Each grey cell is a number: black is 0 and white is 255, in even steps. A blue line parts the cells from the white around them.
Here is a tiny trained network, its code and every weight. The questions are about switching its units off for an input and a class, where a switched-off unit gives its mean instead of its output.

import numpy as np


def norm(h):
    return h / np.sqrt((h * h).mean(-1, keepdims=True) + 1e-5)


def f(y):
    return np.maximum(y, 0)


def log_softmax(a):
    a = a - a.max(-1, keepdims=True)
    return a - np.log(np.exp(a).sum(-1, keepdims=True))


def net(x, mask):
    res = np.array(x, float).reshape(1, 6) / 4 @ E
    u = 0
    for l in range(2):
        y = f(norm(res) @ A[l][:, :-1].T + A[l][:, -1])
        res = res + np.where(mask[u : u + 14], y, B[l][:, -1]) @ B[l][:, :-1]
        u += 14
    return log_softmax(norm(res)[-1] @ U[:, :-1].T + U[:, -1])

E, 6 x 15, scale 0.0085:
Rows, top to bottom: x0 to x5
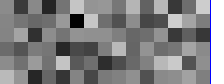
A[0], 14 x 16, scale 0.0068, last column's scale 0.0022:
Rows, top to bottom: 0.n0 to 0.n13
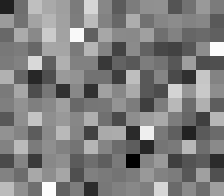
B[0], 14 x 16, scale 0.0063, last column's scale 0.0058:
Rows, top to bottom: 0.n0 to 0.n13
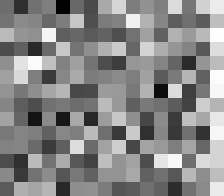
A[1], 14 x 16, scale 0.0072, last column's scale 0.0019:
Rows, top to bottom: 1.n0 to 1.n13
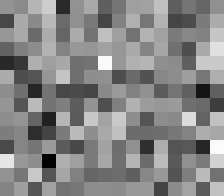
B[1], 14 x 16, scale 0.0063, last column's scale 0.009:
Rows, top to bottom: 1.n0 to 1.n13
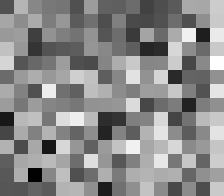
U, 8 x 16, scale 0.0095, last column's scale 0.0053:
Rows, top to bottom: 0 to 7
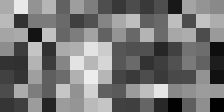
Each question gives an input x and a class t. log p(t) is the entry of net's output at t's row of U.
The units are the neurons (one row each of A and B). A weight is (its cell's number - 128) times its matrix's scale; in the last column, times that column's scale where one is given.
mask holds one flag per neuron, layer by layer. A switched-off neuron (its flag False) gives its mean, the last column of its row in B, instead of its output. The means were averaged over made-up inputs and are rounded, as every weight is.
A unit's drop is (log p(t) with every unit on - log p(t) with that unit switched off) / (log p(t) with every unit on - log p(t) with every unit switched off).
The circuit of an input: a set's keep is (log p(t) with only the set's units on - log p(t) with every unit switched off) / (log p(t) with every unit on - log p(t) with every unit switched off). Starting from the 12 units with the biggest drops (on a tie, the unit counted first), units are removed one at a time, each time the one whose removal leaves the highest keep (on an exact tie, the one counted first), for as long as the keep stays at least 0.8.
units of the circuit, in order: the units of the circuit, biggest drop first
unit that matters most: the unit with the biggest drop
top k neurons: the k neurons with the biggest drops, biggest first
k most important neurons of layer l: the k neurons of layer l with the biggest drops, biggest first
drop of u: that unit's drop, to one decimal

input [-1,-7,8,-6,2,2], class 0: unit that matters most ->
0.n2
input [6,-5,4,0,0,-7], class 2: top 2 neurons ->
[1.n2 0.n5]
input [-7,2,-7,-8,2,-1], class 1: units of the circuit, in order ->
[0.n5 1.n4 0.n7 1.n11]
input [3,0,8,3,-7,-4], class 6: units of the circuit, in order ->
[1.n10 1.n9]
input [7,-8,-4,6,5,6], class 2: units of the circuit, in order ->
[1.n10 0.n11]
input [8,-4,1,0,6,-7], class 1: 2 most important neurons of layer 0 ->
[0.n0 0.n10]
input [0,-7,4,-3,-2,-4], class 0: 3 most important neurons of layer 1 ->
[1.n0 1.n1 1.n6]
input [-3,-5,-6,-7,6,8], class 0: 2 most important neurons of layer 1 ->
[1.n4 1.n6]
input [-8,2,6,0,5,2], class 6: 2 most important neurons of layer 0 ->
[0.n11 0.n0]
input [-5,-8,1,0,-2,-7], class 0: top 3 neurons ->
[0.n2 0.n9 1.n0]
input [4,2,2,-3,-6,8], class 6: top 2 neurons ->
[1.n8 0.n2]
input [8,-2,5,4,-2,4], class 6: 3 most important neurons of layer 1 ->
[1.n11 1.n9 1.n3]
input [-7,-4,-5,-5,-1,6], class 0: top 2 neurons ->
[0.n13 0.n3]
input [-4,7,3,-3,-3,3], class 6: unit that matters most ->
1.n8
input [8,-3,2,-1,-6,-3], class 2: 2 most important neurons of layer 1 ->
[1.n2 1.n3]
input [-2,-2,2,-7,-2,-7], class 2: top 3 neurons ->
[1.n2 0.n8 0.n3]
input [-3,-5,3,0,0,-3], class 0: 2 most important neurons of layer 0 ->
[0.n2 0.n13]
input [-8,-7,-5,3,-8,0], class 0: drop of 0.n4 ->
-0.1
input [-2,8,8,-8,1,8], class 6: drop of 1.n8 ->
0.1
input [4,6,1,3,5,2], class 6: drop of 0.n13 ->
0.0
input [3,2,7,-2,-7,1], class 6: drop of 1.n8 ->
0.2
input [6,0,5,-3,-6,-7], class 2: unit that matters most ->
0.n0
